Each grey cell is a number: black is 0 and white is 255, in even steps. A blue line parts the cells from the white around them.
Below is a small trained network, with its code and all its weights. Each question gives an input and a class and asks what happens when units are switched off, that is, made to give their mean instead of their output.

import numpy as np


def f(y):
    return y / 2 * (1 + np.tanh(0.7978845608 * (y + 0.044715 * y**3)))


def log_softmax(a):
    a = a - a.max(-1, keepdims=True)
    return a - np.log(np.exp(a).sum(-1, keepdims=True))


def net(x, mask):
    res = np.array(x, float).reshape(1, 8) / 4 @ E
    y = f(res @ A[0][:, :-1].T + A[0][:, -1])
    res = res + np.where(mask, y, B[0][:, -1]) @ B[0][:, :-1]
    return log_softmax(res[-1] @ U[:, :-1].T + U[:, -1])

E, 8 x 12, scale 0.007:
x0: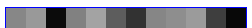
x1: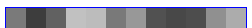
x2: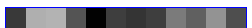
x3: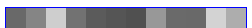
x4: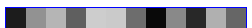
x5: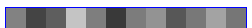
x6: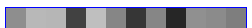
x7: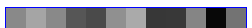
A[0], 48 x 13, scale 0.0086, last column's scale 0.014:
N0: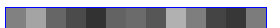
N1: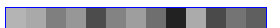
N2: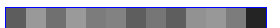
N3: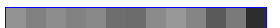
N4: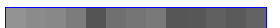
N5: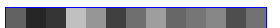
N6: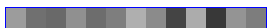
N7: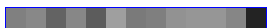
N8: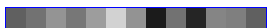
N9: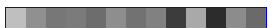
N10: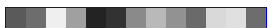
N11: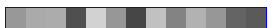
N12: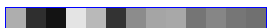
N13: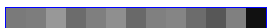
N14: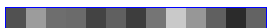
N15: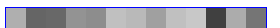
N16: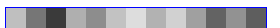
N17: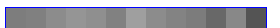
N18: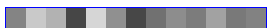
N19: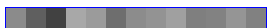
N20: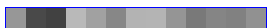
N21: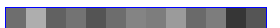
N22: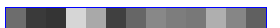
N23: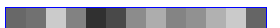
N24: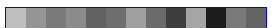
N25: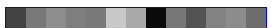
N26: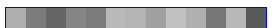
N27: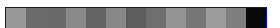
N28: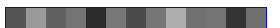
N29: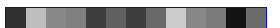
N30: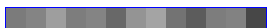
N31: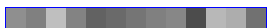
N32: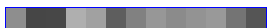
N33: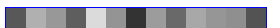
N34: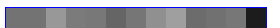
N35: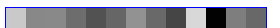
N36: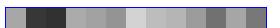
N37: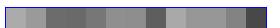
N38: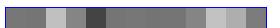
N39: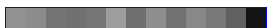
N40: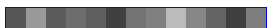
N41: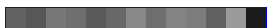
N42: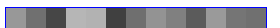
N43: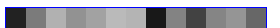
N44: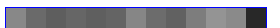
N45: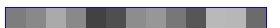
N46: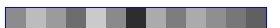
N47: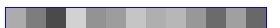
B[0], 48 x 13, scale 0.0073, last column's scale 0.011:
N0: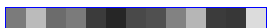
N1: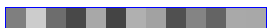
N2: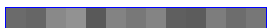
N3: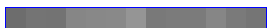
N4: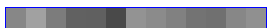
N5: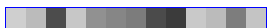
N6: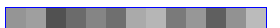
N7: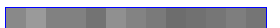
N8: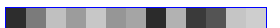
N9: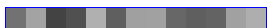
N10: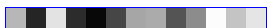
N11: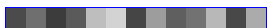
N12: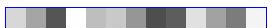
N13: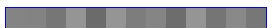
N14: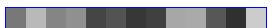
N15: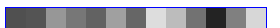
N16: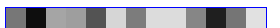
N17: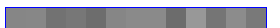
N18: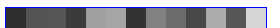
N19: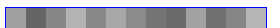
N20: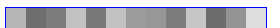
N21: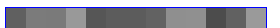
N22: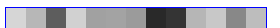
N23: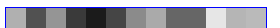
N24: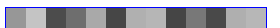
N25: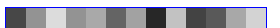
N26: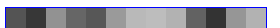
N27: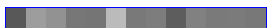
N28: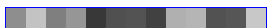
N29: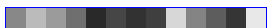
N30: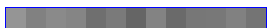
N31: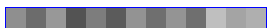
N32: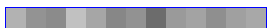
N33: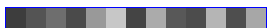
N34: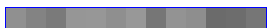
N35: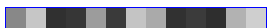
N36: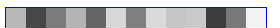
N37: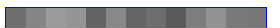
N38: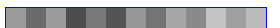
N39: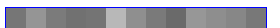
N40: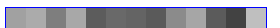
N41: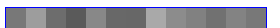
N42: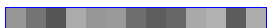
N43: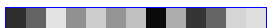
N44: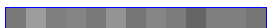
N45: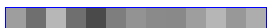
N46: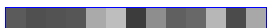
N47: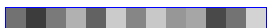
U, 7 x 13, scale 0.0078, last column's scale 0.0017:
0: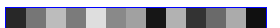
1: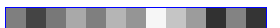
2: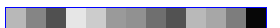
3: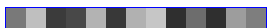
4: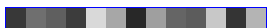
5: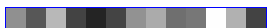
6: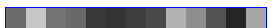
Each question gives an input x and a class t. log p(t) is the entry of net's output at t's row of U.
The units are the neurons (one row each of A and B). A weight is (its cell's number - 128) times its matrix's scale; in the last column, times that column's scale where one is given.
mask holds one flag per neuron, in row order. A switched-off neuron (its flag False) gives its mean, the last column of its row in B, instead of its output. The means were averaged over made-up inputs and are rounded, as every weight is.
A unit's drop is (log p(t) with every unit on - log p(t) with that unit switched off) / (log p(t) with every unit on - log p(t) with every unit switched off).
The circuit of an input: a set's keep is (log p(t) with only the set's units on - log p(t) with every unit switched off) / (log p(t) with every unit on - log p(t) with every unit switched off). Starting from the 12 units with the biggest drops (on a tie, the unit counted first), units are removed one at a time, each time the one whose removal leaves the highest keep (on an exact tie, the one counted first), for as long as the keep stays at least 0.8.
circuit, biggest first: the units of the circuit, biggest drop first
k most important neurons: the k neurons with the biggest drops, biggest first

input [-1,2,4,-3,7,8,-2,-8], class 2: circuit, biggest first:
N22
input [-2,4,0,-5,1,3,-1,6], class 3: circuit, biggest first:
N24, N35
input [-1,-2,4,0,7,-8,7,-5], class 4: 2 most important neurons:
N18, N33
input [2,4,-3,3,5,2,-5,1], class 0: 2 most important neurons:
N43, N8
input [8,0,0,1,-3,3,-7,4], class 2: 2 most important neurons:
N12, N5
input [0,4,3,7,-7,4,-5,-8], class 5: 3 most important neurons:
N10, N23, N45
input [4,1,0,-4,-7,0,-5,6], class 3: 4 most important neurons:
N35, N24, N1, N9
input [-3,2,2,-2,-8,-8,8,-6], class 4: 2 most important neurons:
N11, N46
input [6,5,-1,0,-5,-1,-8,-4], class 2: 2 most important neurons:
N12, N22
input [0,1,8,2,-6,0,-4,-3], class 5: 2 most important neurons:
N10, N23
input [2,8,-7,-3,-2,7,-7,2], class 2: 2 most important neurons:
N12, N22
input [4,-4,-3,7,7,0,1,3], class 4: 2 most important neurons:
N18, N33
